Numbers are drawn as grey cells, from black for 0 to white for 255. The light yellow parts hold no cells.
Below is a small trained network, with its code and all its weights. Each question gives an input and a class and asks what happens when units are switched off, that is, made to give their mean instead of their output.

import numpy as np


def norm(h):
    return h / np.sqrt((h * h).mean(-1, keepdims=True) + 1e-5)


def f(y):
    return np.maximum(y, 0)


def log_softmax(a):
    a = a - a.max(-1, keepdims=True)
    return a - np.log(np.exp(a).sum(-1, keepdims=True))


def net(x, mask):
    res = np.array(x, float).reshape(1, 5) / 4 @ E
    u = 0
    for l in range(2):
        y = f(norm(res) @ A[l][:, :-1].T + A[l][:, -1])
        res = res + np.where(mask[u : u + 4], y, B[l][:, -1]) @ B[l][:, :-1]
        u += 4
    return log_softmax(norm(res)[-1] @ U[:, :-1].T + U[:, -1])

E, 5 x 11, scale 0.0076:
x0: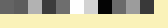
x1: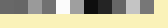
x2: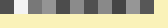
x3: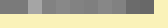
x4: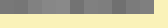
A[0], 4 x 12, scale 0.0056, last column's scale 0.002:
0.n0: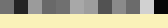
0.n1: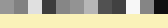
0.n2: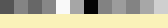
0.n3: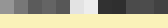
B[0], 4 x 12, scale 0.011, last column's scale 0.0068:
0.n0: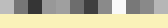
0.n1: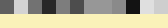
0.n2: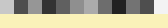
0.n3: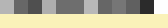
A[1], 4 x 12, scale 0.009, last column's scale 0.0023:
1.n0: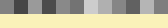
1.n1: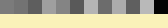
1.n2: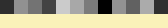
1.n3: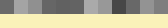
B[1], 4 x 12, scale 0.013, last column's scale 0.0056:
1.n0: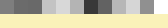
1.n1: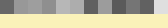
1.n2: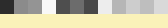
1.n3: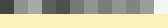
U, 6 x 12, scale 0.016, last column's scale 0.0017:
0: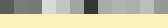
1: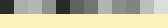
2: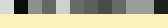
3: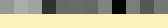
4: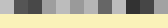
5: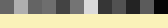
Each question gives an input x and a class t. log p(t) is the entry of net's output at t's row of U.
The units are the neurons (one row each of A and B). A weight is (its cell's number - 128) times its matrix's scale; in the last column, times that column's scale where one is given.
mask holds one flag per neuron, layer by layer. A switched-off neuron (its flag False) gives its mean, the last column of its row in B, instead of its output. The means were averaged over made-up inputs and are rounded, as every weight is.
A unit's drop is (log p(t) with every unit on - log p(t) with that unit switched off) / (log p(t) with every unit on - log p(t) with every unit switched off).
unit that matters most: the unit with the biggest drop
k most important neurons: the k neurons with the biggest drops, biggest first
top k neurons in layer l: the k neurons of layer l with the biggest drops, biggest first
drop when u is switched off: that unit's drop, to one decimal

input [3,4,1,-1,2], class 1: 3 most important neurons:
0.n1, 1.n2, 1.n3
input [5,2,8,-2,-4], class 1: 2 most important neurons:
1.n2, 0.n1
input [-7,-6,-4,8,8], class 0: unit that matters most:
1.n0
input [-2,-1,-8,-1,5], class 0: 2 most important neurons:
0.n3, 0.n2
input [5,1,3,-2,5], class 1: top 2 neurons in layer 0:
0.n1, 0.n2
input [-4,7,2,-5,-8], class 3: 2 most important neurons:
0.n2, 1.n0
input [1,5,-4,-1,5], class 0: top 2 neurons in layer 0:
0.n3, 0.n1
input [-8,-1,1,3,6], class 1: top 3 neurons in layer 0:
0.n0, 0.n3, 0.n1
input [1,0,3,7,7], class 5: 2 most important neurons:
1.n2, 1.n0
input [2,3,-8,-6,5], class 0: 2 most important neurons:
1.n2, 0.n3
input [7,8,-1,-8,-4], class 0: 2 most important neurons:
1.n2, 1.n3
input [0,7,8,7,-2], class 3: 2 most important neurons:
0.n2, 1.n0
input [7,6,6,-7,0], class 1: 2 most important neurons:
1.n2, 0.n1
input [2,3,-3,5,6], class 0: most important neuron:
1.n2
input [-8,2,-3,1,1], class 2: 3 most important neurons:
1.n2, 0.n2, 0.n1
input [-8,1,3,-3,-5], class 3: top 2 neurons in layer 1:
1.n2, 1.n0
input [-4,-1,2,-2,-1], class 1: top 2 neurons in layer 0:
0.n3, 0.n0
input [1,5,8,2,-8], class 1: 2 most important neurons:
0.n3, 1.n2
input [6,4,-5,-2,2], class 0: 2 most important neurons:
1.n2, 0.n1
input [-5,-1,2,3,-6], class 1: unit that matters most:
0.n3
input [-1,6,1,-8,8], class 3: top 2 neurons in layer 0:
0.n2, 0.n0
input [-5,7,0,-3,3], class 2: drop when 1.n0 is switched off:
-0.1
